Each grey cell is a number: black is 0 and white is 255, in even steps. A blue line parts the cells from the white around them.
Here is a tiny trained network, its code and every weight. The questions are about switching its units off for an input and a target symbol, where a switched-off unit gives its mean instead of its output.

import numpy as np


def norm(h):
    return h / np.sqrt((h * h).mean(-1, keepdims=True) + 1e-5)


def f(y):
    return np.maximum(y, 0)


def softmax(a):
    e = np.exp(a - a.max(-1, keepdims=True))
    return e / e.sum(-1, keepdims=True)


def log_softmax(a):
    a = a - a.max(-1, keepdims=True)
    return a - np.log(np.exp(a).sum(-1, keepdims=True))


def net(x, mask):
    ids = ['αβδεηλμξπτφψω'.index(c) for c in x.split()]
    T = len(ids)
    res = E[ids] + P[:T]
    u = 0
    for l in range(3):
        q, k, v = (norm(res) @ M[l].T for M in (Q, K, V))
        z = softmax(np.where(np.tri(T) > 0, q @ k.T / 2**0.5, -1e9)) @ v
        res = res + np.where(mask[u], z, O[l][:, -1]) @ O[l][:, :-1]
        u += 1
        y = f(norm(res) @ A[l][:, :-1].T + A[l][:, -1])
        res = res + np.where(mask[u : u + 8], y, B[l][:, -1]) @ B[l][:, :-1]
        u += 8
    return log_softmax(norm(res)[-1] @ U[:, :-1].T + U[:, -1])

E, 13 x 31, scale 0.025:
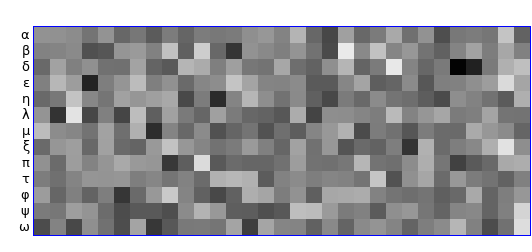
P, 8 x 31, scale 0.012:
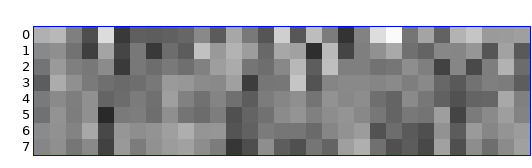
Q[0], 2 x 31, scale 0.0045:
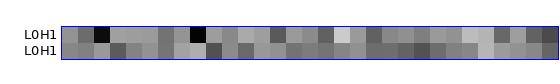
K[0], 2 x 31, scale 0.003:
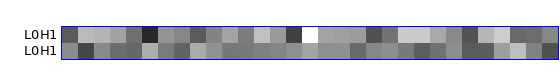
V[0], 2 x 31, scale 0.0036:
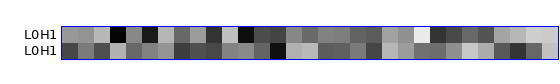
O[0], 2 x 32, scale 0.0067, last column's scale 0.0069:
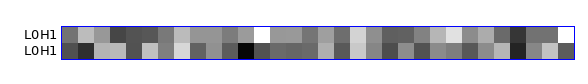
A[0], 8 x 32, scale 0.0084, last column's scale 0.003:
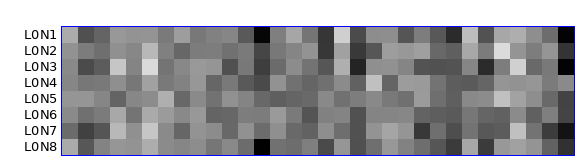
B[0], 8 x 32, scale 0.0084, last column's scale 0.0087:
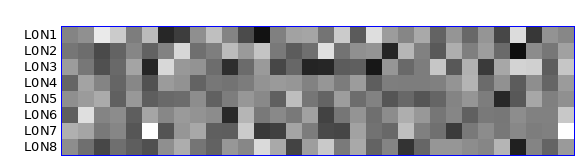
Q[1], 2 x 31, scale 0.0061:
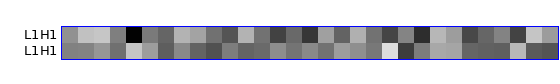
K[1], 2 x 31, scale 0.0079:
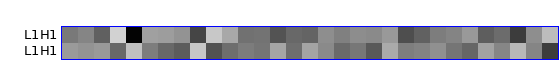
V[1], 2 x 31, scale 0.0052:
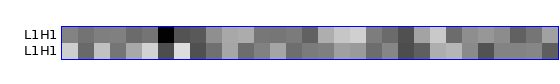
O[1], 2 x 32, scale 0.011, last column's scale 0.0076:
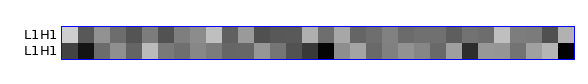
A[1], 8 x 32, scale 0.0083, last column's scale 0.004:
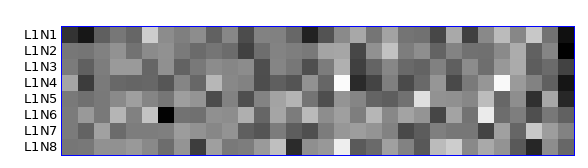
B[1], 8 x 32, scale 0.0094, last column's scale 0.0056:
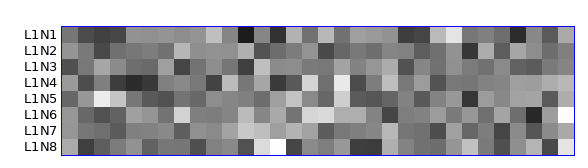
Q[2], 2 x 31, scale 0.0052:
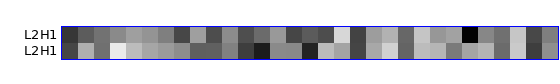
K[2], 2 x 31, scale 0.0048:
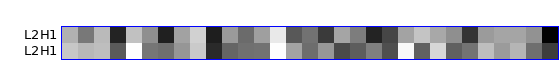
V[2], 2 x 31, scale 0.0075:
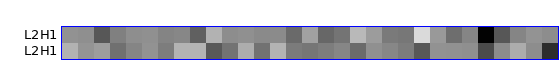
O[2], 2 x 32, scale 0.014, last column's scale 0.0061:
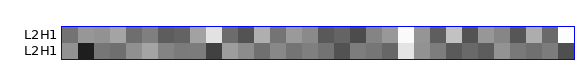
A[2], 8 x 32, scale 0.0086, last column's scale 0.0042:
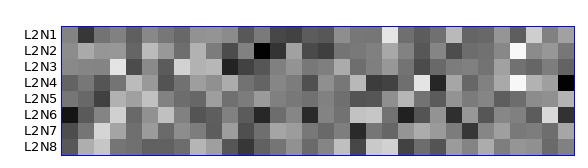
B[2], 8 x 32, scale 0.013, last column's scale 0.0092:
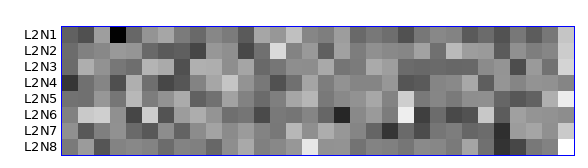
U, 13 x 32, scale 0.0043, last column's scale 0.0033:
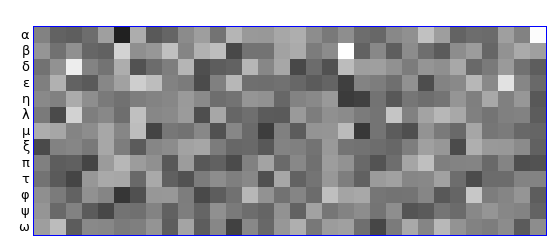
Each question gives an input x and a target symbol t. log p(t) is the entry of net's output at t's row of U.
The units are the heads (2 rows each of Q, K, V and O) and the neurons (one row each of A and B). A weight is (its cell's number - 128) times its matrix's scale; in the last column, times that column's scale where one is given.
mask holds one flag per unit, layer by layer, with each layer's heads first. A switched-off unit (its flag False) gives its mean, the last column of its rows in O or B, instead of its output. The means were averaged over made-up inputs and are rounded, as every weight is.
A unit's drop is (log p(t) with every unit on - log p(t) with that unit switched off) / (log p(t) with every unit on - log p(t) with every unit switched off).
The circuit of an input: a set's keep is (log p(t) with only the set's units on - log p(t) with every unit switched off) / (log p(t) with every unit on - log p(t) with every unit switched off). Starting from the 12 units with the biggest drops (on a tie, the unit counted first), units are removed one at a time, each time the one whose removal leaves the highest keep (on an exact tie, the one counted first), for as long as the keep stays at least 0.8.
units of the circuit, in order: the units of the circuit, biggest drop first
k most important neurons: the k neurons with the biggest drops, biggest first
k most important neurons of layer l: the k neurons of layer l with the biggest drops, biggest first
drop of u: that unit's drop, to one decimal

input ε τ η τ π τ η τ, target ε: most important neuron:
(L0N3)
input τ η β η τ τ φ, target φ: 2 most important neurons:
(L2N8, L0N7)
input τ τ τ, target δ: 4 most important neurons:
(L2N2, L0N3, L0N7, L1N6)
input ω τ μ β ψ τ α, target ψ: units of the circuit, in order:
(L1H1, L1N4)
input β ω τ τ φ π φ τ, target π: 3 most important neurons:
(L1N1, L2N1, L0N3)
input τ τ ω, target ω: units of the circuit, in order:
(L2H1, L0H1)
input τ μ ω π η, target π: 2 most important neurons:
(L1N1, L2N1)
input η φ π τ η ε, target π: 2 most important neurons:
(L1N1, L2N1)
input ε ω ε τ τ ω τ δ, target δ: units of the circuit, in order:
(L1H1, L2H1)
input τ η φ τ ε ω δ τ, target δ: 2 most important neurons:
(L0N3, L2N2)
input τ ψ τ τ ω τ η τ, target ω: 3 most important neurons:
(L0N1, L0N7, L2N2)
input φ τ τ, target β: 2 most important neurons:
(L1N6, L0N3)
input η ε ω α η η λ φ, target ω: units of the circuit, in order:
(L2H1, L2N1)
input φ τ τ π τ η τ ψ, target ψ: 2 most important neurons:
(L1N4, L0N8)
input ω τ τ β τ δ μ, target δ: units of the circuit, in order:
(L2H1)
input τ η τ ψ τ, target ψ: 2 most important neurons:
(L1N4, L0N3)
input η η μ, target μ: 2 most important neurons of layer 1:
(L1N8, L1N6)
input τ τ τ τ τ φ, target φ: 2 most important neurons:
(L2N8, L0N3)
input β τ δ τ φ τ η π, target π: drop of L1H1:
1.1
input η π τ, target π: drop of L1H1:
1.2
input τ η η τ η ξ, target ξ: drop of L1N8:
0.1
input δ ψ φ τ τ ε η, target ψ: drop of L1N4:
0.7
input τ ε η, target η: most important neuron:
(L1N5)
